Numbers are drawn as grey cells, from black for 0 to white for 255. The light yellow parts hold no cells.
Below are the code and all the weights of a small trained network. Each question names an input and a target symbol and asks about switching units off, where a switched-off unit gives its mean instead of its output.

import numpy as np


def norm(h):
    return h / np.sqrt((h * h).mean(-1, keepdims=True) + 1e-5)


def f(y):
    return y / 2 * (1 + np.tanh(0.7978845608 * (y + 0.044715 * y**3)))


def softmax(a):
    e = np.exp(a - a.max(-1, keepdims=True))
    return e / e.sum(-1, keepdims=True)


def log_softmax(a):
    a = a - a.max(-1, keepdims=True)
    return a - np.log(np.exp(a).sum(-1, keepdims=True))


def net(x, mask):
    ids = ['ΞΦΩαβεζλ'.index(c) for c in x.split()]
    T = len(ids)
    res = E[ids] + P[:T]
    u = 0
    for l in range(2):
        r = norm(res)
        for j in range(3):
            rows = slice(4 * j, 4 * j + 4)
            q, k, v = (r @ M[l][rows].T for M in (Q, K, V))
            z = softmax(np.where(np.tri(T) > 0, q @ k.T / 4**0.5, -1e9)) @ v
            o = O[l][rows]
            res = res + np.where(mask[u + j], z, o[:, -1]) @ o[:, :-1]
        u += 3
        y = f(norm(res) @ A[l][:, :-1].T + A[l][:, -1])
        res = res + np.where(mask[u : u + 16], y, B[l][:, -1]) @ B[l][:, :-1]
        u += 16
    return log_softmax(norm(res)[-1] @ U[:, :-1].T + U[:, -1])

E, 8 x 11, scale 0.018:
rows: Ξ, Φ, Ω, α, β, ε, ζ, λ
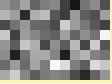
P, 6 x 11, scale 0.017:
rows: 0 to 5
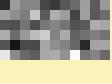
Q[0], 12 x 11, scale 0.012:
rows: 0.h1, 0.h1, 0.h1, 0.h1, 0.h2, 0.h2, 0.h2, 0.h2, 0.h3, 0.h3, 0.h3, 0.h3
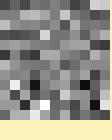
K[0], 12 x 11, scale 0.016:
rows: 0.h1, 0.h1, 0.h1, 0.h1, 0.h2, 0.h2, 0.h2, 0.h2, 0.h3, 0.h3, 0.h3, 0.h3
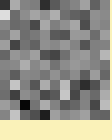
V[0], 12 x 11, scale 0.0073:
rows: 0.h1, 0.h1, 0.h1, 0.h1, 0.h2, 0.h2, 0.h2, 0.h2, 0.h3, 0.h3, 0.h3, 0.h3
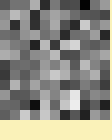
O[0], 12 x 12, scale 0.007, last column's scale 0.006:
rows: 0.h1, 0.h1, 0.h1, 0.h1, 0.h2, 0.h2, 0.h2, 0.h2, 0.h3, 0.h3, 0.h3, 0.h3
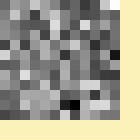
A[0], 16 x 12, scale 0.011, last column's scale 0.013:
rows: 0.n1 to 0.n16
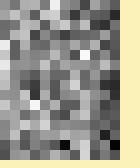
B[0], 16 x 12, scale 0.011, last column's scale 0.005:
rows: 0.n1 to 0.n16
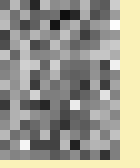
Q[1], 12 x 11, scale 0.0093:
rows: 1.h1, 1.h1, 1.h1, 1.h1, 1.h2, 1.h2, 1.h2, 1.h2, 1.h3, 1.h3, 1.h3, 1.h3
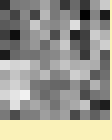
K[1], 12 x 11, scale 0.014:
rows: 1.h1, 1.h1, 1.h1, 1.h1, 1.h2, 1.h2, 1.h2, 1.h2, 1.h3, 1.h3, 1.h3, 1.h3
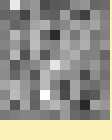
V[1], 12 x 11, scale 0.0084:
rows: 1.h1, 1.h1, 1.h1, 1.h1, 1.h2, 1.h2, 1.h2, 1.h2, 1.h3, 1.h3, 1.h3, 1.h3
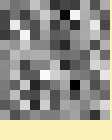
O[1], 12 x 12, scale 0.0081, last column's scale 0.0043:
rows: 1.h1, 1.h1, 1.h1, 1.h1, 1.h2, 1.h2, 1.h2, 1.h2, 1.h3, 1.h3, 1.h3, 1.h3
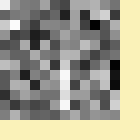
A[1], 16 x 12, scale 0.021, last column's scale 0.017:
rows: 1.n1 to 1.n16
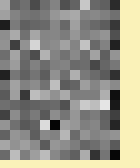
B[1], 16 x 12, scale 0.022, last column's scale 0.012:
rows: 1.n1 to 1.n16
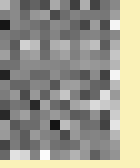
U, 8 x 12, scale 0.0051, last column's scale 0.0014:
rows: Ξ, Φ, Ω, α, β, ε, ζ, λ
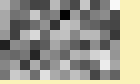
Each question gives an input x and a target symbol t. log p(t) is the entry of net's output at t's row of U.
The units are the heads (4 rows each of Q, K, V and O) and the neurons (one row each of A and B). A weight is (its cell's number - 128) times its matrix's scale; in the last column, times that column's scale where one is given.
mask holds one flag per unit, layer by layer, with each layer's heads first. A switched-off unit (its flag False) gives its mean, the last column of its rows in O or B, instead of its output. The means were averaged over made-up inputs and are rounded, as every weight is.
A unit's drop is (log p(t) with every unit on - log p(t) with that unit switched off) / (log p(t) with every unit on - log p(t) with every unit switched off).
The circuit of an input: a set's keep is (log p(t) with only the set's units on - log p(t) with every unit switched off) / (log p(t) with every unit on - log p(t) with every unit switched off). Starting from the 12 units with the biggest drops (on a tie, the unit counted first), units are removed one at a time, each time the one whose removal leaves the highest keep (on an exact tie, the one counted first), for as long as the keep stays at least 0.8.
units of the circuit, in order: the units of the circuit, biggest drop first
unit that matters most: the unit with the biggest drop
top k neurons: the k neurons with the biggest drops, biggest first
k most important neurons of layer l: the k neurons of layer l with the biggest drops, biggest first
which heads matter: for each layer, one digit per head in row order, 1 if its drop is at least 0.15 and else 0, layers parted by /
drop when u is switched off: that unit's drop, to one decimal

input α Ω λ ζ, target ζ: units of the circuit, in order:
1.h2; 1.n10
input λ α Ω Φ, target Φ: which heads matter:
000 / 001
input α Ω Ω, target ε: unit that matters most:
0.h3
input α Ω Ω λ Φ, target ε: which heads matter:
001 / 000
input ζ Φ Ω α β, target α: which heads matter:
011 / 100
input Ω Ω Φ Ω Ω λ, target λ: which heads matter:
001 / 000
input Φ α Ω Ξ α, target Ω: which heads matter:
000 / 010
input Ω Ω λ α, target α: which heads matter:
100 / 000
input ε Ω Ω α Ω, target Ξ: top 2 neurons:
0.n15; 1.n1
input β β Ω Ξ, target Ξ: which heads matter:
010 / 000
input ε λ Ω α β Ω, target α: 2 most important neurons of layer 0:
0.n7; 0.n6
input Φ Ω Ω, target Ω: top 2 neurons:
0.n15; 1.n13
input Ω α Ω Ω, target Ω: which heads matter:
010 / 000
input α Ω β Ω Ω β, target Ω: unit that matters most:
0.h2
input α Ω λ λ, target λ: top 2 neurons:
1.n16; 0.n2
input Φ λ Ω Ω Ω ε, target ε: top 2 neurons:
0.n6; 1.n11
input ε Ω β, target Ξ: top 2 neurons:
0.n15; 1.n1
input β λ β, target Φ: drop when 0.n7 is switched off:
0.0
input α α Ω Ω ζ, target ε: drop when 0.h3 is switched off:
0.1
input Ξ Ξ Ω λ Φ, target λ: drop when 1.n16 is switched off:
0.2
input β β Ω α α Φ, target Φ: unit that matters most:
0.h3
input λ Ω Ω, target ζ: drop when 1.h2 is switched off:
0.3
